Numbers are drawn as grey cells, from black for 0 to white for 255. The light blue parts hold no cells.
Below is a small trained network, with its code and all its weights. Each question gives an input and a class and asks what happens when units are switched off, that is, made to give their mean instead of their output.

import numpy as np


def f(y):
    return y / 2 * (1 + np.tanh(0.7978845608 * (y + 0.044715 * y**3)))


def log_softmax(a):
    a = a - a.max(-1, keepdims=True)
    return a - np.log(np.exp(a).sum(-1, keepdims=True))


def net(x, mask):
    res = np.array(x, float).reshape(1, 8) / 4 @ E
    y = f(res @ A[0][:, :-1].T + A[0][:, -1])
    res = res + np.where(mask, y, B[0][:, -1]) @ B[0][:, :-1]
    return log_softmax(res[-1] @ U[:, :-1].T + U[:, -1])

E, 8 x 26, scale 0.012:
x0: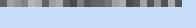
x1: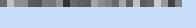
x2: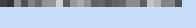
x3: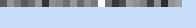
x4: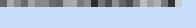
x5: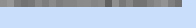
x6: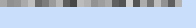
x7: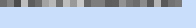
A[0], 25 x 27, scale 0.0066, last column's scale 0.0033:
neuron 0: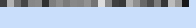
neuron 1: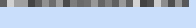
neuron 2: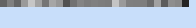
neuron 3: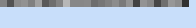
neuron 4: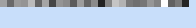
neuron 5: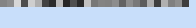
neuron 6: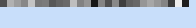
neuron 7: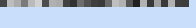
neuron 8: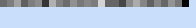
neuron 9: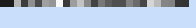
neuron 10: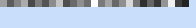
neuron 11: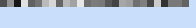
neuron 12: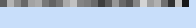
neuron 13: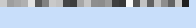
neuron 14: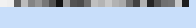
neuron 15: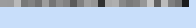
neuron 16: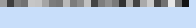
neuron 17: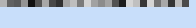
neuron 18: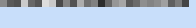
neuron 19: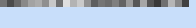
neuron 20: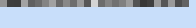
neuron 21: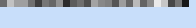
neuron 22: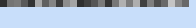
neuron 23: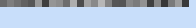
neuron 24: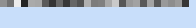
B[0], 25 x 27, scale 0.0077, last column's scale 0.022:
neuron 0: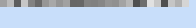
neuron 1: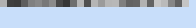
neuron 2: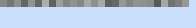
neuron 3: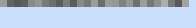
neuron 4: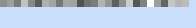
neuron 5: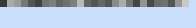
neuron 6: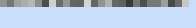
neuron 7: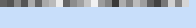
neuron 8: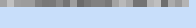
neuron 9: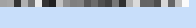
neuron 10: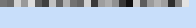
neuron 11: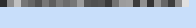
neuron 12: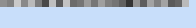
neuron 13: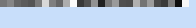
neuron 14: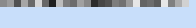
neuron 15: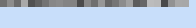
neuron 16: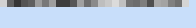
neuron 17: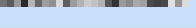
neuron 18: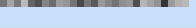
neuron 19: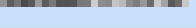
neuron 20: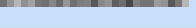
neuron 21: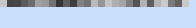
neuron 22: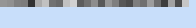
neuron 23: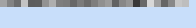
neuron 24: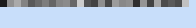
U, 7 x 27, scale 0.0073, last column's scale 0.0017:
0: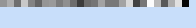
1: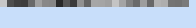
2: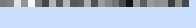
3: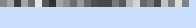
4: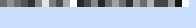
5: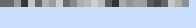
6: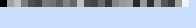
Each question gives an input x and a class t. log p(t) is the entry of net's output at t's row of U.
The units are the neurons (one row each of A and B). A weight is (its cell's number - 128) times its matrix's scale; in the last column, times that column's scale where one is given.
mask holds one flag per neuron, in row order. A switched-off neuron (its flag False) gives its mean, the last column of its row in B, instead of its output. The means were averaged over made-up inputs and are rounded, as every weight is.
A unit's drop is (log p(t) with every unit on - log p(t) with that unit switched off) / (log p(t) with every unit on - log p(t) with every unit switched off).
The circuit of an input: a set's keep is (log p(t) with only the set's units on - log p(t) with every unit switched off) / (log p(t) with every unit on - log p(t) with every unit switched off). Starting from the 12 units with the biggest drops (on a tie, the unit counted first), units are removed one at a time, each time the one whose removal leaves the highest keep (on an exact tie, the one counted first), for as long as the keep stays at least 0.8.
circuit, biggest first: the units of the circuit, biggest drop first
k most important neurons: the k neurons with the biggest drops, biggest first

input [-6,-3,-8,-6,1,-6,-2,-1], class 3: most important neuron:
[neuron 14]
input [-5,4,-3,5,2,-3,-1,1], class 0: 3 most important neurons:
[neuron 7; neuron 23; neuron 0]
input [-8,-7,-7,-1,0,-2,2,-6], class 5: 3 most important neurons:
[neuron 17; neuron 9; neuron 21]
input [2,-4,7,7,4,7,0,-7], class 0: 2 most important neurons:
[neuron 0; neuron 14]
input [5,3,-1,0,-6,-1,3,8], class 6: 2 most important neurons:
[neuron 11; neuron 6]
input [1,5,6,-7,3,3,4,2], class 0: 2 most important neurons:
[neuron 4; neuron 18]
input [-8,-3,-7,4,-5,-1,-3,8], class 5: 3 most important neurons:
[neuron 17; neuron 9; neuron 24]
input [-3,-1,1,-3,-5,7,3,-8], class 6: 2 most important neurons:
[neuron 24; neuron 5]
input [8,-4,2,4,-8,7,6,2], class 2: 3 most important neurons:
[neuron 10; neuron 17; neuron 20]
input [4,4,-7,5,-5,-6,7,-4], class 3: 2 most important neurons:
[neuron 14; neuron 22]
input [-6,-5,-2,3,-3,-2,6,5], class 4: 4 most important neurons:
[neuron 13; neuron 7; neuron 21; neuron 1]
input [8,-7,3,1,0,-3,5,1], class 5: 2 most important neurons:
[neuron 7; neuron 21]
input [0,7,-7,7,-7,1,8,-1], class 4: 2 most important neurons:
[neuron 13; neuron 9]
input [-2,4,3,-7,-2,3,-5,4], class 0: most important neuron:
[neuron 13]
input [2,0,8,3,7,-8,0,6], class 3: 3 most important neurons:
[neuron 9; neuron 10; neuron 20]
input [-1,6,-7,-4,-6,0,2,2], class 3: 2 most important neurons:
[neuron 14; neuron 16]
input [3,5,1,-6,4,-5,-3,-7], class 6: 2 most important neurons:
[neuron 24; neuron 5]
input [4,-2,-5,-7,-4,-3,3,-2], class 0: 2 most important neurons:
[neuron 4; neuron 9]
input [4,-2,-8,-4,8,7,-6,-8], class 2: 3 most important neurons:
[neuron 12; neuron 9; neuron 6]
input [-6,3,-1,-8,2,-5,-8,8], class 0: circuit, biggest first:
[neuron 18]
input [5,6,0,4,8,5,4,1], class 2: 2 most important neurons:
[neuron 6; neuron 12]
